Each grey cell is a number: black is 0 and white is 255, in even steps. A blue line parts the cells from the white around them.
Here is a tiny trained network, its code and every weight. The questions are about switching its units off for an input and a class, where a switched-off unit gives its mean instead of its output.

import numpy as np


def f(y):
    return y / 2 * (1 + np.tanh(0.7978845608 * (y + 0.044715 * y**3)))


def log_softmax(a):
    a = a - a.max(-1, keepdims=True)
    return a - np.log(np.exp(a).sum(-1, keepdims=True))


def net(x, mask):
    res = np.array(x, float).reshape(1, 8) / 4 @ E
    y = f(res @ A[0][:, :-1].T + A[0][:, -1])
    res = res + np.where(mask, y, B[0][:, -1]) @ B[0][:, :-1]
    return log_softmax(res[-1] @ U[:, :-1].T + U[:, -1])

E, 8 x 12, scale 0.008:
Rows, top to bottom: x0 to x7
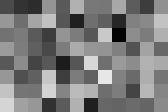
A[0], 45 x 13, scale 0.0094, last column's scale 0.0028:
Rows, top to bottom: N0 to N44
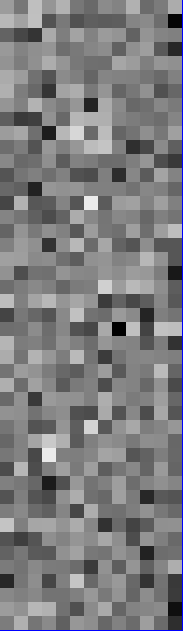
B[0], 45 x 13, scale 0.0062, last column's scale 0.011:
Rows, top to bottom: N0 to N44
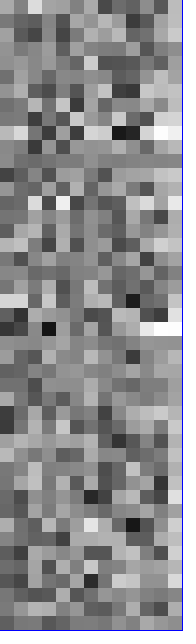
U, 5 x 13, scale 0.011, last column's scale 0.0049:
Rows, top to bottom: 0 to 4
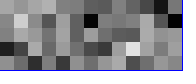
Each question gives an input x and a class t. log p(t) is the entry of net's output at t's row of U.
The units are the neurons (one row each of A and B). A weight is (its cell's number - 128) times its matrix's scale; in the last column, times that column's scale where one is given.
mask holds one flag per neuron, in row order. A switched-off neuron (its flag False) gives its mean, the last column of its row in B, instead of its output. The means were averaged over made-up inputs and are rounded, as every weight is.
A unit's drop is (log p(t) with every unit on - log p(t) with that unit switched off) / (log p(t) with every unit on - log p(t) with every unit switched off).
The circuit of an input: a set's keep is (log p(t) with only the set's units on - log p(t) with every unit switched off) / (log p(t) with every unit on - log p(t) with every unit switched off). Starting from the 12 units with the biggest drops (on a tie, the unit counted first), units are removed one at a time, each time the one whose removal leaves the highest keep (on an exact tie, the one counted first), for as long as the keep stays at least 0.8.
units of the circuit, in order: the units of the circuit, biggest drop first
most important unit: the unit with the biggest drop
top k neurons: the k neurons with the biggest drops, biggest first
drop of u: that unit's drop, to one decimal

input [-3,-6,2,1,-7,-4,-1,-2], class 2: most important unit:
N9
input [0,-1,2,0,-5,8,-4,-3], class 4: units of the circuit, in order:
[N14; N30]
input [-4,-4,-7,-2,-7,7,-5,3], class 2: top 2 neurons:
[N7; N22]
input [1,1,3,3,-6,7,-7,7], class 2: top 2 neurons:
[N9; N17]
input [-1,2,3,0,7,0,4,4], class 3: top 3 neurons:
[N9; N21; N37]
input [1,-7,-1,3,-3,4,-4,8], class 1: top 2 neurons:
[N35; N41]
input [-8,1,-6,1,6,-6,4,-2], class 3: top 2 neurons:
[N9; N14]
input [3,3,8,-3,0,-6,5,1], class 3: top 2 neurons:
[N23; N12]
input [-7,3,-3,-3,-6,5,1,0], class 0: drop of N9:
0.2
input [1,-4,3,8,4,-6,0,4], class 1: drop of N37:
0.2
